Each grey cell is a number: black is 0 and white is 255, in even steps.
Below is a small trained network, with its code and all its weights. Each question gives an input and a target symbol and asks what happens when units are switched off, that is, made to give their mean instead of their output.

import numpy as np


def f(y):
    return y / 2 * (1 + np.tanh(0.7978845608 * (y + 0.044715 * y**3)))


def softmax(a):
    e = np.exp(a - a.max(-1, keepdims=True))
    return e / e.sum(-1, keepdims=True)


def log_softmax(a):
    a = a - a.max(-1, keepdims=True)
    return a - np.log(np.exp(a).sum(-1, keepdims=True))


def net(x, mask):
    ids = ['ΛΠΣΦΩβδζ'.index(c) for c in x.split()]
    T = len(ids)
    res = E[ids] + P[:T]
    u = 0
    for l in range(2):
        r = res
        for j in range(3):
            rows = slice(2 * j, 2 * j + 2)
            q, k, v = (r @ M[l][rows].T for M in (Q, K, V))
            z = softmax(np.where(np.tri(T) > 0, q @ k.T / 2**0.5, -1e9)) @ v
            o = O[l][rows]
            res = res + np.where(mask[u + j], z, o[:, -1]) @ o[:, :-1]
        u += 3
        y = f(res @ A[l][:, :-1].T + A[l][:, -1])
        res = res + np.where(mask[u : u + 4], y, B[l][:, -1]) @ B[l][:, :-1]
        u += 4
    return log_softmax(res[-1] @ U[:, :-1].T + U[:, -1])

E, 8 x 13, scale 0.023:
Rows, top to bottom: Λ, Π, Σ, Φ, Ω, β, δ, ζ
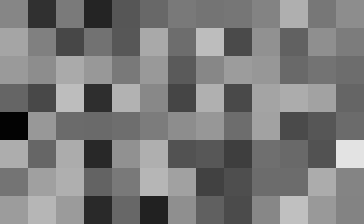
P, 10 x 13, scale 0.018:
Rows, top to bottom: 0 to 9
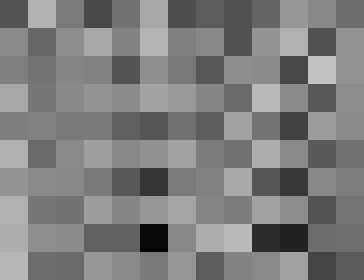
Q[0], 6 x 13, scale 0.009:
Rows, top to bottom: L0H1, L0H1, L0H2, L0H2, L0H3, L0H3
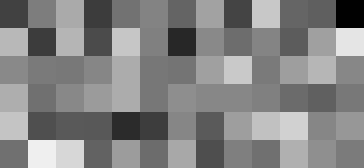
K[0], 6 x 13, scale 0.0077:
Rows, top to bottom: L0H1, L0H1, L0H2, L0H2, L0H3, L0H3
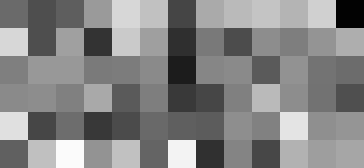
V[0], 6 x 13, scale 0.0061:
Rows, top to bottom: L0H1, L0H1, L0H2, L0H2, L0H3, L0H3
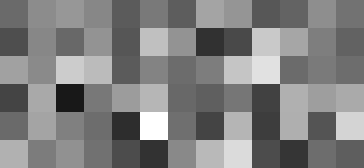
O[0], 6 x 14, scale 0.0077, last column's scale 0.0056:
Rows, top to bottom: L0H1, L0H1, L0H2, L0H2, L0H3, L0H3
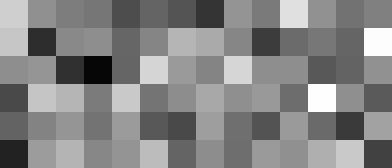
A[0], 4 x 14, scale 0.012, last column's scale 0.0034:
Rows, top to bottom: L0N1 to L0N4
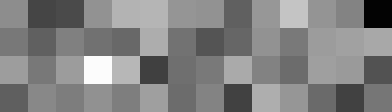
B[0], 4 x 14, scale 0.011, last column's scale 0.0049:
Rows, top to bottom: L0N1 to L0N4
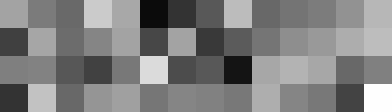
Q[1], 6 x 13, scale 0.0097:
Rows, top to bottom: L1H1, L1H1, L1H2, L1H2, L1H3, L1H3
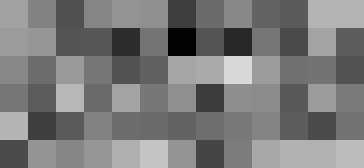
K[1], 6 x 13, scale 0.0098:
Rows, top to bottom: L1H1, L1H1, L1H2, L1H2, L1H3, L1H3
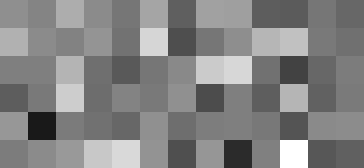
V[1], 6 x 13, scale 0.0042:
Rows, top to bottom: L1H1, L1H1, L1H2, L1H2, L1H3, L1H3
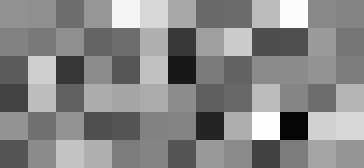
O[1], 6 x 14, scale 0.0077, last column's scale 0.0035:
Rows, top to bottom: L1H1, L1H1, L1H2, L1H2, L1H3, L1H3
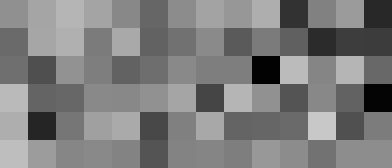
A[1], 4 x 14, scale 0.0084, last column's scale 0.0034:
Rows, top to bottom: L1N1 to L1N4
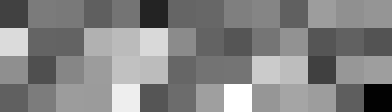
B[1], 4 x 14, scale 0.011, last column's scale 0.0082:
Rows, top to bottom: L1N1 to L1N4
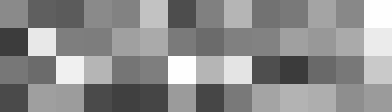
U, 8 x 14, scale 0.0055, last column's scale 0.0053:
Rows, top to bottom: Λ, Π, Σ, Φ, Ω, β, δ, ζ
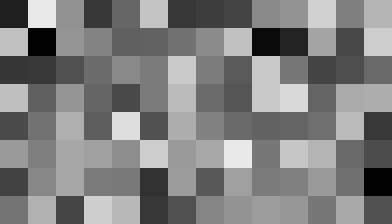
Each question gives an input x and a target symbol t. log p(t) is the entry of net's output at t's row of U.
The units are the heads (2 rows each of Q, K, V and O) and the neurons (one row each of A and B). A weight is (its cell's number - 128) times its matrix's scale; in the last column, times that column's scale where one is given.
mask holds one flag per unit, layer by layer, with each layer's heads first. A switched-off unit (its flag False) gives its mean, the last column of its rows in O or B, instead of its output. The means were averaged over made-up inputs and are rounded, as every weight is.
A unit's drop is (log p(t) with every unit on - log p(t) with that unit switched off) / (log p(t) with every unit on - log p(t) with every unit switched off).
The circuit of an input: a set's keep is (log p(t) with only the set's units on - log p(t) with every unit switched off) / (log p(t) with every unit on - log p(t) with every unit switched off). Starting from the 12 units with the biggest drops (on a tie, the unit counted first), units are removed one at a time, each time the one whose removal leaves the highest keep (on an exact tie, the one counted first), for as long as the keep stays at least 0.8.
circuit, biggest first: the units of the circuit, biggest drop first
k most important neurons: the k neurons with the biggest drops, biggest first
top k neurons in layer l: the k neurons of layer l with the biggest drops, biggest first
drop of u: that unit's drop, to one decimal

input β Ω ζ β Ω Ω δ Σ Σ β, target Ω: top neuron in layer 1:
(L1N2)
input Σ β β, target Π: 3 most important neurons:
(L1N2 L0N4 L1N1)
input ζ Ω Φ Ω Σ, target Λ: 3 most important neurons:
(L0N3 L1N2 L1N3)
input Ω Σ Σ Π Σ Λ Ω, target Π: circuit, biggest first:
(L1N2 L1N1)
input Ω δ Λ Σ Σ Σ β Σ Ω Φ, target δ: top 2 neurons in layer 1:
(L1N4 L1N3)
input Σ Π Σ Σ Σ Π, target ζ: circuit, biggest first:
(L0N1 L1N2)
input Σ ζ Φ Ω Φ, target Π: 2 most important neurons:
(L1N2 L0N4)
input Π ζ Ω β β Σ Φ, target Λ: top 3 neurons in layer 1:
(L1N4 L1N3 L1N1)
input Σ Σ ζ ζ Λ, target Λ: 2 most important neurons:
(L0N2 L1N3)
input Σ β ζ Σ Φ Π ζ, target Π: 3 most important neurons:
(L1N2 L1N1 L0N4)
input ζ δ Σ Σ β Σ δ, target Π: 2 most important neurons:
(L1N2 L0N4)
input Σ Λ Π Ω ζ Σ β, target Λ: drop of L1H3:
0.1
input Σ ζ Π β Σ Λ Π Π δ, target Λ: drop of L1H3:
0.1
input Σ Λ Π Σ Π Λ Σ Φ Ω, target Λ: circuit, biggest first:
(L0H3)
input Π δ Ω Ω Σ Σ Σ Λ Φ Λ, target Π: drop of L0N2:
0.0
